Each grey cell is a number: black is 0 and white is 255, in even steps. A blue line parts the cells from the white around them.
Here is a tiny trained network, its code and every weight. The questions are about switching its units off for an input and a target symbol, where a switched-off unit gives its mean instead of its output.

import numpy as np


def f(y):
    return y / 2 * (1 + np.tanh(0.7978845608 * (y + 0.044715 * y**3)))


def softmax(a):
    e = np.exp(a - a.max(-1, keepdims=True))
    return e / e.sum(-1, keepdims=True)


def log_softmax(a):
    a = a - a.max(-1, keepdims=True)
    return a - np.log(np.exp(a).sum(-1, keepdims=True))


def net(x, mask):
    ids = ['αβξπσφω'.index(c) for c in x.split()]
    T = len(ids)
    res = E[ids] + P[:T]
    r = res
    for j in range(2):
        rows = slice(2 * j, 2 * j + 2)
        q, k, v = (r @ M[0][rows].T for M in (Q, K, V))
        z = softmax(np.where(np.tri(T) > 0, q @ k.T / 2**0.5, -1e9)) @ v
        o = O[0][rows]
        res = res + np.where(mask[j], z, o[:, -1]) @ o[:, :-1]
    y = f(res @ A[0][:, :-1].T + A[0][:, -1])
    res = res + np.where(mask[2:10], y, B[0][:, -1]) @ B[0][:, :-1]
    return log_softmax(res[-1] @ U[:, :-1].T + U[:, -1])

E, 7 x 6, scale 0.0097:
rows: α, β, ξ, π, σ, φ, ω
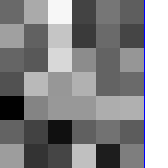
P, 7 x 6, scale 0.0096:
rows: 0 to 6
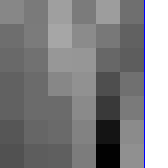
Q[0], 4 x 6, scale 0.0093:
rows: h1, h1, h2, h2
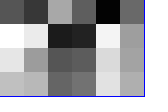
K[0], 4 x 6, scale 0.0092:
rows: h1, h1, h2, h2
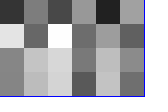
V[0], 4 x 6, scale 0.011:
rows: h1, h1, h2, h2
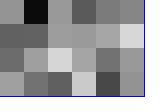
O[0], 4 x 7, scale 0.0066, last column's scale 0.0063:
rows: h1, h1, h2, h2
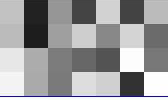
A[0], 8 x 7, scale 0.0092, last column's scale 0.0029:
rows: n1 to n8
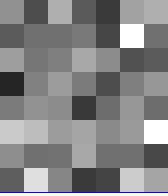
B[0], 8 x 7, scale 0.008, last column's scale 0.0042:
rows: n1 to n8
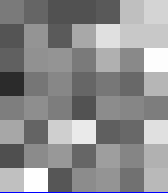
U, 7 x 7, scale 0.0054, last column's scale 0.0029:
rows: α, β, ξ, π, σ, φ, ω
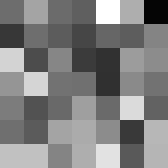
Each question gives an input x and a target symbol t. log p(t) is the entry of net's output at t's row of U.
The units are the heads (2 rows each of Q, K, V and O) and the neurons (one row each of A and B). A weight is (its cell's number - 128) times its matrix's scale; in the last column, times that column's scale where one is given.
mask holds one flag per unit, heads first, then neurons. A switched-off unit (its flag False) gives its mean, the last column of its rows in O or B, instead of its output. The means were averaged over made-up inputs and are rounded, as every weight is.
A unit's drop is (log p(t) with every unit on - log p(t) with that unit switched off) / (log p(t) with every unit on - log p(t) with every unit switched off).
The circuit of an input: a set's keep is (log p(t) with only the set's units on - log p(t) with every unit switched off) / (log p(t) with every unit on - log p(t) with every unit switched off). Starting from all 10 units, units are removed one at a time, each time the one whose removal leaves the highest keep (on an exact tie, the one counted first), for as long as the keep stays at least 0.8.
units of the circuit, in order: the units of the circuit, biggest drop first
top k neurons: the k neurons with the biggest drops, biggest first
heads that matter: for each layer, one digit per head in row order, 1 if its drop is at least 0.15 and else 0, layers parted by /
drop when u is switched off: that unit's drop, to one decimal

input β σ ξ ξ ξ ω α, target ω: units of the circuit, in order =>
(h2)
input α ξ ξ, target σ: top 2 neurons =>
(n1, n2)
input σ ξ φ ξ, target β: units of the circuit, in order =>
(h2, n6, n4)
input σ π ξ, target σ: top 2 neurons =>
(n2, n1)
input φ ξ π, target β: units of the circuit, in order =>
(h2, n4, n6)
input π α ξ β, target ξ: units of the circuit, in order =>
(h2, n1)
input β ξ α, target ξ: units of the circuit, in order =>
(h2, n1)
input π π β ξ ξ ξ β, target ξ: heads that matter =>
11
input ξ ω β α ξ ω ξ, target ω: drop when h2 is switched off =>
1.7
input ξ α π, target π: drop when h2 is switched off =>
0.6
